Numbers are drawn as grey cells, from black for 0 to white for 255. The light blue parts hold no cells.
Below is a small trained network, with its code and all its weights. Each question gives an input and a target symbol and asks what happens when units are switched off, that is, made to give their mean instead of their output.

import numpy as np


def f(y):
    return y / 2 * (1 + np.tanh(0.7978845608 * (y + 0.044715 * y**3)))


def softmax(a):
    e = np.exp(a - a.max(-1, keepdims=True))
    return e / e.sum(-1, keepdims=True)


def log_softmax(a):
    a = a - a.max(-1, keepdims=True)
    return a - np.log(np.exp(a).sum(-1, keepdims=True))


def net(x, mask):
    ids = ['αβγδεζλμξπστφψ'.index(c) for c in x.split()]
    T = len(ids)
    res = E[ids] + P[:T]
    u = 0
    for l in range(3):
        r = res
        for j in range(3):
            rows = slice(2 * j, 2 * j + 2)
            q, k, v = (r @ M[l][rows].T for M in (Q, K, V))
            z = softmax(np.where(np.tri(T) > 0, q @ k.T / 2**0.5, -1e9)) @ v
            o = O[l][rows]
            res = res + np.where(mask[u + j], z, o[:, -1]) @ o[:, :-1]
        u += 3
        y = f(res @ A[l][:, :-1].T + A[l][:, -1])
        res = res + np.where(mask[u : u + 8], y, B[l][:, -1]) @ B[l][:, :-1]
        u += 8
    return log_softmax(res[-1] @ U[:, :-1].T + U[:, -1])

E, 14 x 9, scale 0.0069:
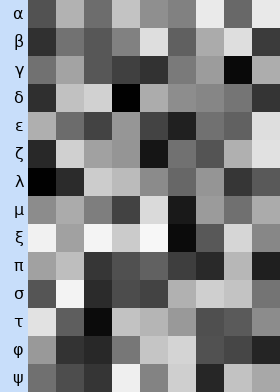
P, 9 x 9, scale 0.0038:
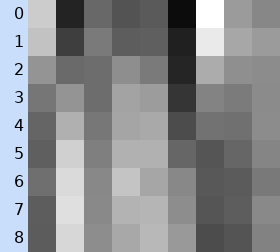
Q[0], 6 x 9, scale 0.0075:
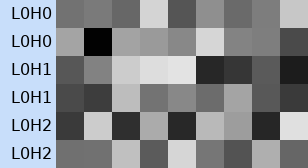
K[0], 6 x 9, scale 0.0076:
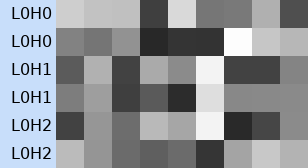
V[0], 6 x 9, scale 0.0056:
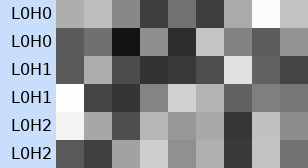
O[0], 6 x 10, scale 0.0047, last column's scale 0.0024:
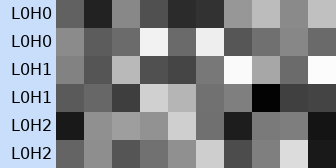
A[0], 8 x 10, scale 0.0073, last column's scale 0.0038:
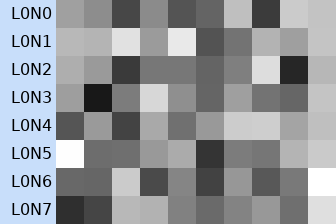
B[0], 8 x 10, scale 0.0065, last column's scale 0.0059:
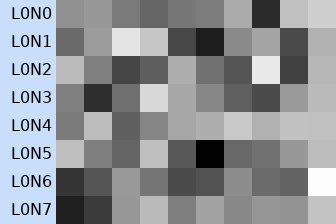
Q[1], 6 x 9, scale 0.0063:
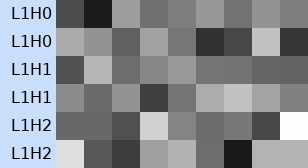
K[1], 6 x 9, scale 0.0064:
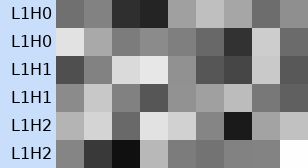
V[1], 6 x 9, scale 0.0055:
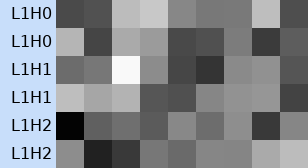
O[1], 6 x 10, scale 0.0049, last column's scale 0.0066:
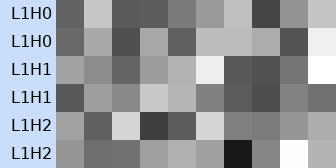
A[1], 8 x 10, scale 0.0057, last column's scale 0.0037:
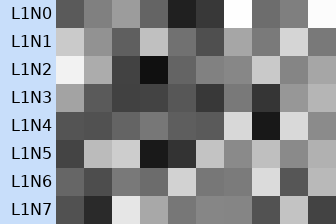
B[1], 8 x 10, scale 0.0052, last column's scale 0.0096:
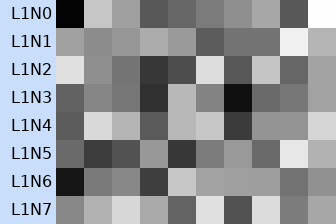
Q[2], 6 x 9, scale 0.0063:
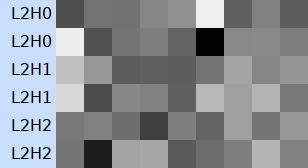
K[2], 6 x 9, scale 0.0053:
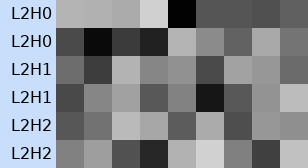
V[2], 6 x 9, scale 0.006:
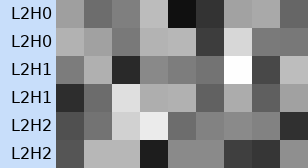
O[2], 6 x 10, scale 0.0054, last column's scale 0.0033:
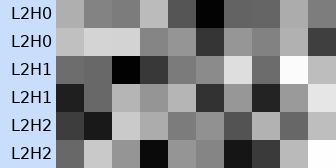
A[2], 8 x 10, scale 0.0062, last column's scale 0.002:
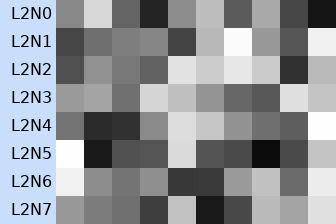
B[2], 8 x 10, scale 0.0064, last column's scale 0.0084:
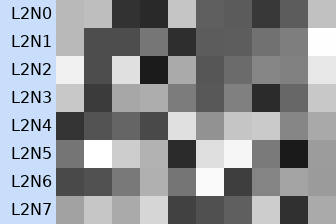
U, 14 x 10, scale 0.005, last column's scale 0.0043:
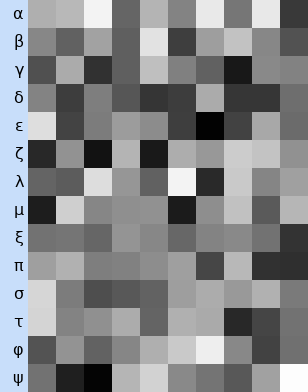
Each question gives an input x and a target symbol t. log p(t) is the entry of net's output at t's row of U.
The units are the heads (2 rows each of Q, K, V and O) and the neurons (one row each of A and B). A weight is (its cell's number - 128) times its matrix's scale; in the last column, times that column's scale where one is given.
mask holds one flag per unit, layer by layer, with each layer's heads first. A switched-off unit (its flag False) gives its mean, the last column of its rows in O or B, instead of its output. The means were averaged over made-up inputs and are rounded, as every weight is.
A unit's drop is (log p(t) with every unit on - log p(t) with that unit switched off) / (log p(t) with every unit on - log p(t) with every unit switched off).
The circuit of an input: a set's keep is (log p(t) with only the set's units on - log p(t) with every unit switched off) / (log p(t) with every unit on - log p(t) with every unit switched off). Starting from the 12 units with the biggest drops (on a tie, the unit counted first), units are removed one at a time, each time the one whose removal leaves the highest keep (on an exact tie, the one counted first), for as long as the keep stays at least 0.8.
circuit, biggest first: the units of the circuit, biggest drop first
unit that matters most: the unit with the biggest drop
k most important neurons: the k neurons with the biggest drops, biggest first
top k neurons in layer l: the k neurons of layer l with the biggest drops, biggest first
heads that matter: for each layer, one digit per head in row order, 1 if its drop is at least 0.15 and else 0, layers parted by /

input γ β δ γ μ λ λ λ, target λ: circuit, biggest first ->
L1N7, L2N0, L0N7
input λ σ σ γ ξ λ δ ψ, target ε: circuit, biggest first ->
L2H0, L0N1, L2N3, L1N0
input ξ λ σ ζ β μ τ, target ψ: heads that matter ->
000 / 101 / 001
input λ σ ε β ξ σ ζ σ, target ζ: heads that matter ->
000 / 100 / 101
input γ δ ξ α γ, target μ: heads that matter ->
100 / 001 / 100
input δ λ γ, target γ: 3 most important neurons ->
L1N4, L2N0, L0N0
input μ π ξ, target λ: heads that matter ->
100 / 000 / 010
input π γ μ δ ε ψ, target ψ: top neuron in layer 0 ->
L0N6
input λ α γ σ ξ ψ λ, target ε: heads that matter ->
010 / 110 / 100
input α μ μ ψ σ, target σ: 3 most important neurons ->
L0N3, L0N4, L0N5
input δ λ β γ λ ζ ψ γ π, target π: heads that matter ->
000 / 100 / 000
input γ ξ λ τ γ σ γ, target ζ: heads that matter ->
000 / 101 / 111
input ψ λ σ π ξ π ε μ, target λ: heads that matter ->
000 / 010 / 011
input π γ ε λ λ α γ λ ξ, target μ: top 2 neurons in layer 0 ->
L0N1, L0N5
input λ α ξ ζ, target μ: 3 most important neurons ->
L0N1, L1N0, L0N5
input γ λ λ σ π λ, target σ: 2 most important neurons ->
L1N2, L2N2
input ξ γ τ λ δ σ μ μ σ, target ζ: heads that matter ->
000 / 101 / 101
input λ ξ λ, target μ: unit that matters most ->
L2H0
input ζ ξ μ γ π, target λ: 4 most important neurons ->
L0N1, L2N6, L0N2, L1N2
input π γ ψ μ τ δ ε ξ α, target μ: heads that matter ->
100 / 001 / 101
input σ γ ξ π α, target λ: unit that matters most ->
L2H1
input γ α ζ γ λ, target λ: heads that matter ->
000 / 100 / 000
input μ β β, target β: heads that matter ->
000 / 000 / 000
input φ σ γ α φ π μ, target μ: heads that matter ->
000 / 010 / 000
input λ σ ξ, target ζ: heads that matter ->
000 / 000 / 010
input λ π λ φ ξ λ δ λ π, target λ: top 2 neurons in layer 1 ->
L1N4, L1N2
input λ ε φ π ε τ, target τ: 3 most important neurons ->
L2N5, L1N0, L2N3
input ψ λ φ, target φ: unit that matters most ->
L2N5
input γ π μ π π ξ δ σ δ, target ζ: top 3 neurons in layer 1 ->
L1N5, L1N2, L1N4
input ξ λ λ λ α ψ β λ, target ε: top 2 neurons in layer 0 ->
L0N1, L0N5
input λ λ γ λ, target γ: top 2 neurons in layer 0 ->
L0N0, L0N7
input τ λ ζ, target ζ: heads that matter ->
000 / 010 / 000
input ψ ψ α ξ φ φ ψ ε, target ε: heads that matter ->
011 / 100 / 100
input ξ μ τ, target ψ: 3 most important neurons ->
L0N1, L0N5, L2N4
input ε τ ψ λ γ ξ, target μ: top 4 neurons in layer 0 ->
L0N1, L0N3, L0N7, L0N2
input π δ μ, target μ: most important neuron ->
L0N5
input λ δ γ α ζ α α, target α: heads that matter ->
000 / 000 / 100
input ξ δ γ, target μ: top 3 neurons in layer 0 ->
L0N1, L0N0, L0N5
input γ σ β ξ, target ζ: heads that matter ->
100 / 100 / 010
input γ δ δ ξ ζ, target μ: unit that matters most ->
L2H0
